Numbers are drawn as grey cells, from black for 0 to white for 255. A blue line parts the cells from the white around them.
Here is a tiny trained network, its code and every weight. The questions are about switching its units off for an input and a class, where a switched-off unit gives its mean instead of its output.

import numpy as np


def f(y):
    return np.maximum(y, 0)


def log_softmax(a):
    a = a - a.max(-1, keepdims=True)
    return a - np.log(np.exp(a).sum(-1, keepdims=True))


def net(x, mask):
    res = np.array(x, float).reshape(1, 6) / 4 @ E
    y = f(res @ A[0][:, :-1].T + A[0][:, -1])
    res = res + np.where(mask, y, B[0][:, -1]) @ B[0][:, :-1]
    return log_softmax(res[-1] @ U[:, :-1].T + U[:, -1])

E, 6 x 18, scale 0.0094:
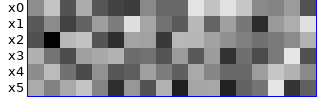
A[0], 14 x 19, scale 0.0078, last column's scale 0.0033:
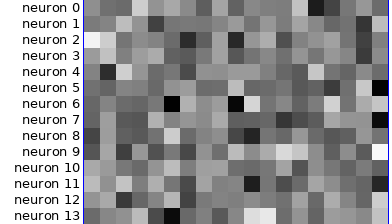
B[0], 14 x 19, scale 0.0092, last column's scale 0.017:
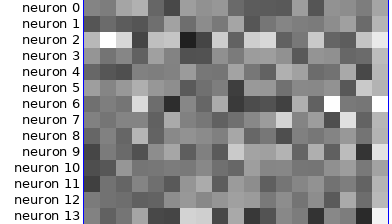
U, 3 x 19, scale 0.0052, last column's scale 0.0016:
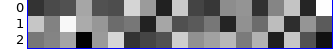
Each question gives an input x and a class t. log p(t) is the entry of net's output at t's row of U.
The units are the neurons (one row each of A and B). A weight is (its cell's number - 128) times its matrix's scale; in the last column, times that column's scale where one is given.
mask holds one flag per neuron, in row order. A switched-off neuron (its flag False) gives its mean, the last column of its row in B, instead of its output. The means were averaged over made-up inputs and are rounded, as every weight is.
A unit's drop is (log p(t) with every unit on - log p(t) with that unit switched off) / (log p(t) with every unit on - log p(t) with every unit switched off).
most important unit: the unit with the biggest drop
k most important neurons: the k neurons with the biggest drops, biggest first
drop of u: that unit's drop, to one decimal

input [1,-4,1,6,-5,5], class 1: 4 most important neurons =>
neuron 9; neuron 2; neuron 0; neuron 7
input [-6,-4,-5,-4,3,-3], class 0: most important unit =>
neuron 2
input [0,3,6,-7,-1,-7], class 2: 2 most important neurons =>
neuron 6; neuron 13
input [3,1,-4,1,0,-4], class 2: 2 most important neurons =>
neuron 13; neuron 6
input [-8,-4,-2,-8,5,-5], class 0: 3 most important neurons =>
neuron 2; neuron 8; neuron 9
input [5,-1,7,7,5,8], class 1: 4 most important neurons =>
neuron 2; neuron 9; neuron 6; neuron 3
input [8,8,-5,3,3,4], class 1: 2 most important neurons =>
neuron 6; neuron 2
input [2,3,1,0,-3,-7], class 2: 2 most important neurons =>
neuron 13; neuron 6
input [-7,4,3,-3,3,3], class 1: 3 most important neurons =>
neuron 13; neuron 9; neuron 6
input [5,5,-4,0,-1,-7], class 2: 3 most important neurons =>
neuron 13; neuron 6; neuron 9
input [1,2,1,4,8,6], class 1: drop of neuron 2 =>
0.2
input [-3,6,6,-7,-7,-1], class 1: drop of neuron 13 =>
0.2
